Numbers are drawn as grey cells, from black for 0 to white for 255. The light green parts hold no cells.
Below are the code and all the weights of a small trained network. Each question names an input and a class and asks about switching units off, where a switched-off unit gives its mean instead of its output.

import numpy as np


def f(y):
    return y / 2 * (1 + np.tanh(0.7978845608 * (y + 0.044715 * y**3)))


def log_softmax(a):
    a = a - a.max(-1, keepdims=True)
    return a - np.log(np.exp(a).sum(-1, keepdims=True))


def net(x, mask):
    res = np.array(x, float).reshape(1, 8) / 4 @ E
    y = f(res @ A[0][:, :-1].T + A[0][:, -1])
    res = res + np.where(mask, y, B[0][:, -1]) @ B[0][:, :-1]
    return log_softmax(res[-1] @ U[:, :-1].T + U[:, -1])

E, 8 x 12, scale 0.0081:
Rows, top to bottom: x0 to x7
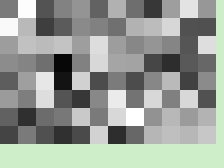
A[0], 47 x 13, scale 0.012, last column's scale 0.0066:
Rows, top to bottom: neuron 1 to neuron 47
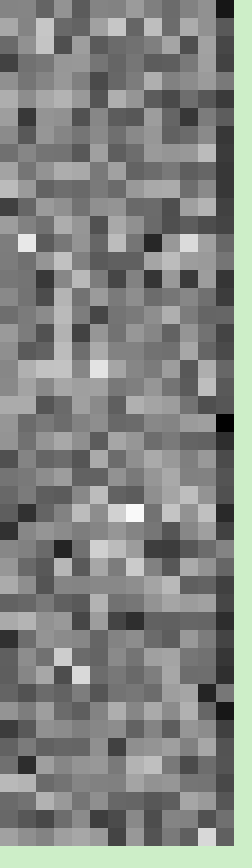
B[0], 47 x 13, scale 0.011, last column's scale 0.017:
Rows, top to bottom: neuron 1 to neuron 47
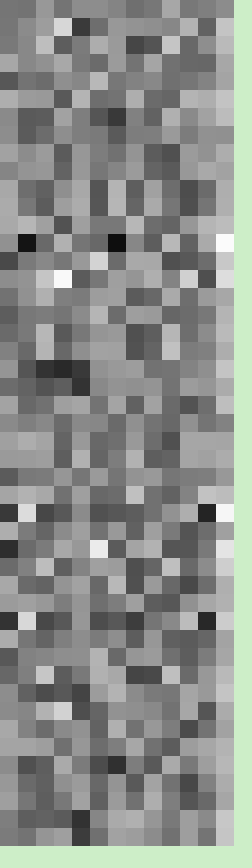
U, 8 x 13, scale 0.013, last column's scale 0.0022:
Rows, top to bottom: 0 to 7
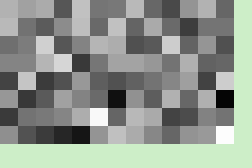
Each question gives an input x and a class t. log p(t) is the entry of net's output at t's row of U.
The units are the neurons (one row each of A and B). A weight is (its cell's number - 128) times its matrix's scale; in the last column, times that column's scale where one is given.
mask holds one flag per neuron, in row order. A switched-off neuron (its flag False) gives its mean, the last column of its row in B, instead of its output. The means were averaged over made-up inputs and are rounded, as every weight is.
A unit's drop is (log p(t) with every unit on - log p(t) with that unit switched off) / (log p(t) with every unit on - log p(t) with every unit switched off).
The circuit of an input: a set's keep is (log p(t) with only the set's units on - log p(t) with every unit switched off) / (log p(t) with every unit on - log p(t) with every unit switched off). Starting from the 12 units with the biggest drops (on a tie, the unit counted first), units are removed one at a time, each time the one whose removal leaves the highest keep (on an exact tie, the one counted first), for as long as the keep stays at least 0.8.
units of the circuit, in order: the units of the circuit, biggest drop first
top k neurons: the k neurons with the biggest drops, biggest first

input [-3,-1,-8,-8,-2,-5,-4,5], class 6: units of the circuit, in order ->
neuron 15
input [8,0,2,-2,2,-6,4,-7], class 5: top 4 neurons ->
neuron 14; neuron 28; neuron 42; neuron 26
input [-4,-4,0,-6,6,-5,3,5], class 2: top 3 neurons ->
neuron 3; neuron 38; neuron 31
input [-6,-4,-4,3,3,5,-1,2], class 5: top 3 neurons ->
neuron 16; neuron 43; neuron 7
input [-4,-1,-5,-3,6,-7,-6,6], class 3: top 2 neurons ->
neuron 16; neuron 29
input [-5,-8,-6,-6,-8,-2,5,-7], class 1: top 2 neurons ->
neuron 36; neuron 12
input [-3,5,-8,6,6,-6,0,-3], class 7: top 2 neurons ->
neuron 46; neuron 39
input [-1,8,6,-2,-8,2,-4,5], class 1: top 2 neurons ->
neuron 11; neuron 33
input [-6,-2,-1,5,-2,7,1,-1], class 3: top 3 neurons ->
neuron 2; neuron 14; neuron 40
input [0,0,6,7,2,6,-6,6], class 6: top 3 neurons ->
neuron 31; neuron 29; neuron 16
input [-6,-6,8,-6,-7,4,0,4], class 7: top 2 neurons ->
neuron 21; neuron 22
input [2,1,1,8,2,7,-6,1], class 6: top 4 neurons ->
neuron 31; neuron 16; neuron 47; neuron 29
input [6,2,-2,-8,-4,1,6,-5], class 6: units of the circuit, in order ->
neuron 15; neuron 18
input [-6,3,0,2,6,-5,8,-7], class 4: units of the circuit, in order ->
neuron 29
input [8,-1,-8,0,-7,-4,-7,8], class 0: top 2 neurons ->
neuron 28; neuron 42
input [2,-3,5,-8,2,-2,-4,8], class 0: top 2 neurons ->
neuron 31; neuron 9
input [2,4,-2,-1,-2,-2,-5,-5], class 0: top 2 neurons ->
neuron 29; neuron 13
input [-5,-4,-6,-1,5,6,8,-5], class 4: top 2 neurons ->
neuron 29; neuron 16
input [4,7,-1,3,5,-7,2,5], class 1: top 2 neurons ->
neuron 23; neuron 11
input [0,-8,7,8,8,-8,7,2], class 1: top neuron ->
neuron 12
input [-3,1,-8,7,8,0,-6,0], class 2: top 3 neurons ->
neuron 38; neuron 3; neuron 21
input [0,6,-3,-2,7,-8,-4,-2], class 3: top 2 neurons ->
neuron 16; neuron 32
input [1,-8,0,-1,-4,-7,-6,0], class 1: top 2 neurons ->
neuron 45; neuron 12
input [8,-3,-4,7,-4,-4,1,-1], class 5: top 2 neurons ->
neuron 14; neuron 15
